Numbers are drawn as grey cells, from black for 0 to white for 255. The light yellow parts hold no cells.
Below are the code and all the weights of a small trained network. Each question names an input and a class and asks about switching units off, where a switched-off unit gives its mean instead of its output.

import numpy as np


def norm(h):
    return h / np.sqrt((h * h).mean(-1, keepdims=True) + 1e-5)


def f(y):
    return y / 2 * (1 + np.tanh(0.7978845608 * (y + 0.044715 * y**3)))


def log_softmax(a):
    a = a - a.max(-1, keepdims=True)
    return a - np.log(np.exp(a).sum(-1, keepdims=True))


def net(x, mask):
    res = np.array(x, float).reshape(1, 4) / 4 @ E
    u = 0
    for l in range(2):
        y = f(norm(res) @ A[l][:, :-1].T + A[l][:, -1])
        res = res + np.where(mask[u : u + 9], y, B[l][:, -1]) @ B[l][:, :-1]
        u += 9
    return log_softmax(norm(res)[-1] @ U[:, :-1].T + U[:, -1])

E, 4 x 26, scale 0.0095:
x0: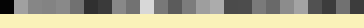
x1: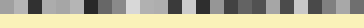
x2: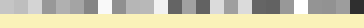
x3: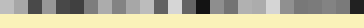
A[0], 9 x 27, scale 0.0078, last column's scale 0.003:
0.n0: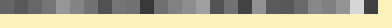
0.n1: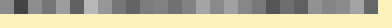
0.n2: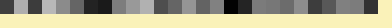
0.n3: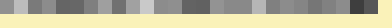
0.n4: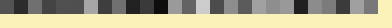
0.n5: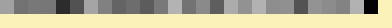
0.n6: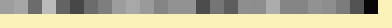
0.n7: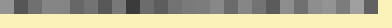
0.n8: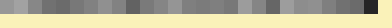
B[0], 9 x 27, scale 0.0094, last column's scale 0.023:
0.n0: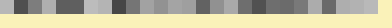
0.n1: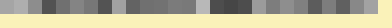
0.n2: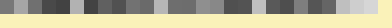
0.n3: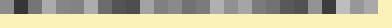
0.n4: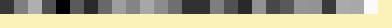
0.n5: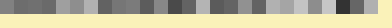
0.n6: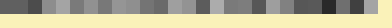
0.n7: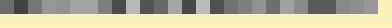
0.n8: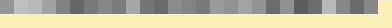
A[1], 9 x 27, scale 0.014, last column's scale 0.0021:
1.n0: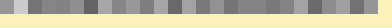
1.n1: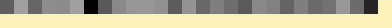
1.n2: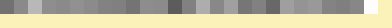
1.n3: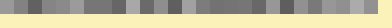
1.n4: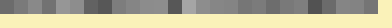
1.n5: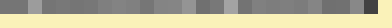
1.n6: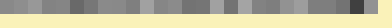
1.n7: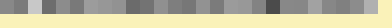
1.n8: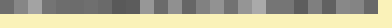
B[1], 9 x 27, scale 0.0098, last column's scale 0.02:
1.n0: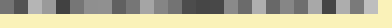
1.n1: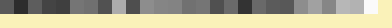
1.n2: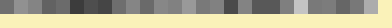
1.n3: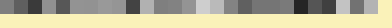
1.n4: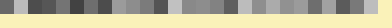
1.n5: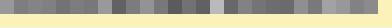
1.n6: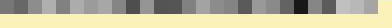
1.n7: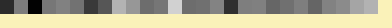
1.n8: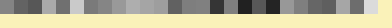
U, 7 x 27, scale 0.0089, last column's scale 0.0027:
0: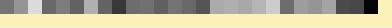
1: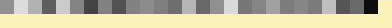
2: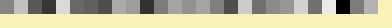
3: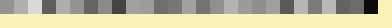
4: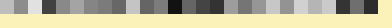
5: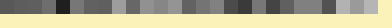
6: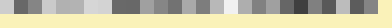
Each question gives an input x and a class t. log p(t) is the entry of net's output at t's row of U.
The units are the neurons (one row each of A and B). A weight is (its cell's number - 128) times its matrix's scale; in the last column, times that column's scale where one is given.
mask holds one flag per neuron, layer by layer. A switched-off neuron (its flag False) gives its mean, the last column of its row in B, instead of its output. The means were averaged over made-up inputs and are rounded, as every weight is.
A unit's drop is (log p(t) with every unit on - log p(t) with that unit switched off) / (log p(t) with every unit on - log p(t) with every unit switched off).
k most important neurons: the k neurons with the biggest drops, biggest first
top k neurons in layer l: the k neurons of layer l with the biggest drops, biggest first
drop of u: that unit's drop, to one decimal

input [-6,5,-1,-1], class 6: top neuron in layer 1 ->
1.n1
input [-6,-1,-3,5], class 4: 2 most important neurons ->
0.n5; 0.n2
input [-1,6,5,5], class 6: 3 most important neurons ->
0.n4; 0.n2; 0.n3
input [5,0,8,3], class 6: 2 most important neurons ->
0.n4; 0.n2
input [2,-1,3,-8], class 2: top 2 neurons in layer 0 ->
0.n4; 0.n2
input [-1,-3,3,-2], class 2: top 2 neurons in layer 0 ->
0.n4; 0.n2
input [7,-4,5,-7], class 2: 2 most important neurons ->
0.n4; 0.n2
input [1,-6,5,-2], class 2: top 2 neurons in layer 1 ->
1.n1; 1.n2
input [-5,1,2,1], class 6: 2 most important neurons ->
0.n4; 1.n1
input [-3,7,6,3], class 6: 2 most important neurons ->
0.n4; 0.n2
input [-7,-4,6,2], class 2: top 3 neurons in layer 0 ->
0.n4; 0.n2; 0.n5
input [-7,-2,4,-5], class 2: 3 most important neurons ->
0.n2; 0.n4; 1.n1
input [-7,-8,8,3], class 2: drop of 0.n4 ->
0.4
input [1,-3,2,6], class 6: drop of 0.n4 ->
0.1
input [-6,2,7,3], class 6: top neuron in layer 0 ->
0.n4
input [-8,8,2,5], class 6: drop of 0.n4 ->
0.5
